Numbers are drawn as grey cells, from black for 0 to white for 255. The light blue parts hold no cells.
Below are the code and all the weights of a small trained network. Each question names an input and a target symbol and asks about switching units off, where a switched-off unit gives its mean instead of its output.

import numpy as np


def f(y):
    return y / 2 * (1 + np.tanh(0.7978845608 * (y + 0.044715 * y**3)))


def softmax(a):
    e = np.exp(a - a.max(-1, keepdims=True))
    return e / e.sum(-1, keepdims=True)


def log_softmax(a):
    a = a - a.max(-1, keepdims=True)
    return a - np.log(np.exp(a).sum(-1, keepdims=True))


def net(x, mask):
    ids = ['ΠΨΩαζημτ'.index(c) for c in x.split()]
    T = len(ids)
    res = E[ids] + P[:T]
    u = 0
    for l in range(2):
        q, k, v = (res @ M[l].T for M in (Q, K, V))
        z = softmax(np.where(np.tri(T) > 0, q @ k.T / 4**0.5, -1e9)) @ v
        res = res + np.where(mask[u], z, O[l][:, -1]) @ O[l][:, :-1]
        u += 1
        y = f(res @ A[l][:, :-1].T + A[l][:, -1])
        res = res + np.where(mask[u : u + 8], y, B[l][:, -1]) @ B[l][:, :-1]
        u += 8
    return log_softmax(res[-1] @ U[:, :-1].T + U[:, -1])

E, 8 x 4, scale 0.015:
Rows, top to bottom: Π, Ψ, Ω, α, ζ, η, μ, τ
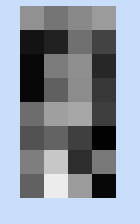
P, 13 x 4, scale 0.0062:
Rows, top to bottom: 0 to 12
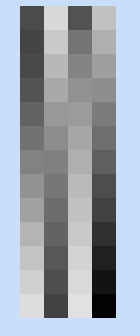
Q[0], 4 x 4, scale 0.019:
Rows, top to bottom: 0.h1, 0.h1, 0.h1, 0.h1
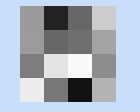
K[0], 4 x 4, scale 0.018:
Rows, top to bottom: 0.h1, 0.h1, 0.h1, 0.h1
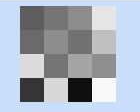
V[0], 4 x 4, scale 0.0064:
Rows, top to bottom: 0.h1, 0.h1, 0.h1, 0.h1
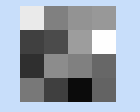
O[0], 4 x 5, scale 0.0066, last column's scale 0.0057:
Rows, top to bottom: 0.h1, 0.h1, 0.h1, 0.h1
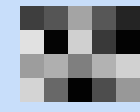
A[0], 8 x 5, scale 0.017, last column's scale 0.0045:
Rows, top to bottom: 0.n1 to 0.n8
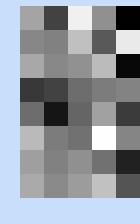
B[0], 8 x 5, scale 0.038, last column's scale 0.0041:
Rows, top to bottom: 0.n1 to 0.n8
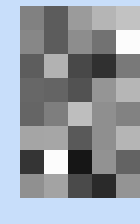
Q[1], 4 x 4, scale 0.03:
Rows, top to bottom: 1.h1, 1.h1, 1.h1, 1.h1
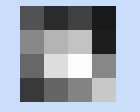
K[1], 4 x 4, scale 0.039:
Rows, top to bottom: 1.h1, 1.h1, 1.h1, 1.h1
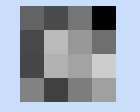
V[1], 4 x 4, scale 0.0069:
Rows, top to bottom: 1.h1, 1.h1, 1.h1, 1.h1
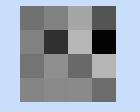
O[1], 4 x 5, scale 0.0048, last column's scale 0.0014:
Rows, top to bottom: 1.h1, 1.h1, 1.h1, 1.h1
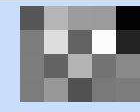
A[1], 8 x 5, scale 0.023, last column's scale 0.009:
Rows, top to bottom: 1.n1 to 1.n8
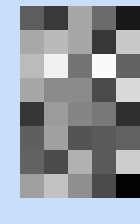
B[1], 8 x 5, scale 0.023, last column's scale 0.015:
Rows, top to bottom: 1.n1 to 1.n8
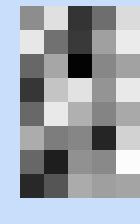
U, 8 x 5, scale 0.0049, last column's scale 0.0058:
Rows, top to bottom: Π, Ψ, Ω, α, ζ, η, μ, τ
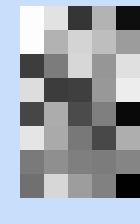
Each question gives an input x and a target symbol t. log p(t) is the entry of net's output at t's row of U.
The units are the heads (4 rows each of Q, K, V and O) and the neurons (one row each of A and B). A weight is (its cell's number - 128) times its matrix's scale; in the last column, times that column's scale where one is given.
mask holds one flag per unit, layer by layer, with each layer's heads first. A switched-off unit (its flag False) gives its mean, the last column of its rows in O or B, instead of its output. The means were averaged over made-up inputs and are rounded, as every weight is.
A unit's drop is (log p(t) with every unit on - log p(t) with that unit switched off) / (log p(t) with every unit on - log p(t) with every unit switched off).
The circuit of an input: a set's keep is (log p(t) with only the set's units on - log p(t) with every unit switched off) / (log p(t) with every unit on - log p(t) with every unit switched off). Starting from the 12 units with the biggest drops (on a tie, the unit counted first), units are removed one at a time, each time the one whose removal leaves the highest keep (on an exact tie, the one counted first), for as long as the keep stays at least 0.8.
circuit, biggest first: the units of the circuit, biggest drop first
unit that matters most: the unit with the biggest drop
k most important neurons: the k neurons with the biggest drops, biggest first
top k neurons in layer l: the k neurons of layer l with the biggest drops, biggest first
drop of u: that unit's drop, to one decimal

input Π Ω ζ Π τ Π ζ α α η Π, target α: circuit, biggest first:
(0.h1, 0.n1, 1.n4)
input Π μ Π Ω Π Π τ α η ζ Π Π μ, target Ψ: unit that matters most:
0.n4
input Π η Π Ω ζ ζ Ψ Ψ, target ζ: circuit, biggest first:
(1.n1, 0.n4, 1.n2)
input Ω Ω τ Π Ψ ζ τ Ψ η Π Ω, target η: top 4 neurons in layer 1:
(1.n4, 1.n6, 1.n7, 1.n8)
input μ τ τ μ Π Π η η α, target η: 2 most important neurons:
(1.n6, 1.n4)
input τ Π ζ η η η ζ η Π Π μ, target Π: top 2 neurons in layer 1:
(1.n2, 1.n3)
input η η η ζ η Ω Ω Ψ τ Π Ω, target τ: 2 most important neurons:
(1.n5, 1.n2)
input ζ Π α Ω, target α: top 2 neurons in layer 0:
(0.n4, 0.n8)
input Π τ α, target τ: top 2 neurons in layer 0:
(0.n6, 0.n4)
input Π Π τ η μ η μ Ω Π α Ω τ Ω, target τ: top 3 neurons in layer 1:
(1.n5, 1.n2, 1.n7)
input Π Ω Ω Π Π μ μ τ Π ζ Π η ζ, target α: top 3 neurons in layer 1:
(1.n7, 1.n2, 1.n5)
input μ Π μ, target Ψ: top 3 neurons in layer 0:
(0.n4, 0.n6, 0.n1)
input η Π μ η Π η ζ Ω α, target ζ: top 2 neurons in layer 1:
(1.n2, 1.n1)
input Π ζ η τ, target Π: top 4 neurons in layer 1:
(1.n2, 1.n3, 1.n5, 1.n4)
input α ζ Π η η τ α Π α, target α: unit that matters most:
1.n4
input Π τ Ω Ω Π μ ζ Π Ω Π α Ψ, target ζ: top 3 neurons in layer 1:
(1.n1, 1.n2, 1.n7)
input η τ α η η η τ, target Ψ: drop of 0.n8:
-0.1
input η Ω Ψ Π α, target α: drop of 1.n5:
0.3
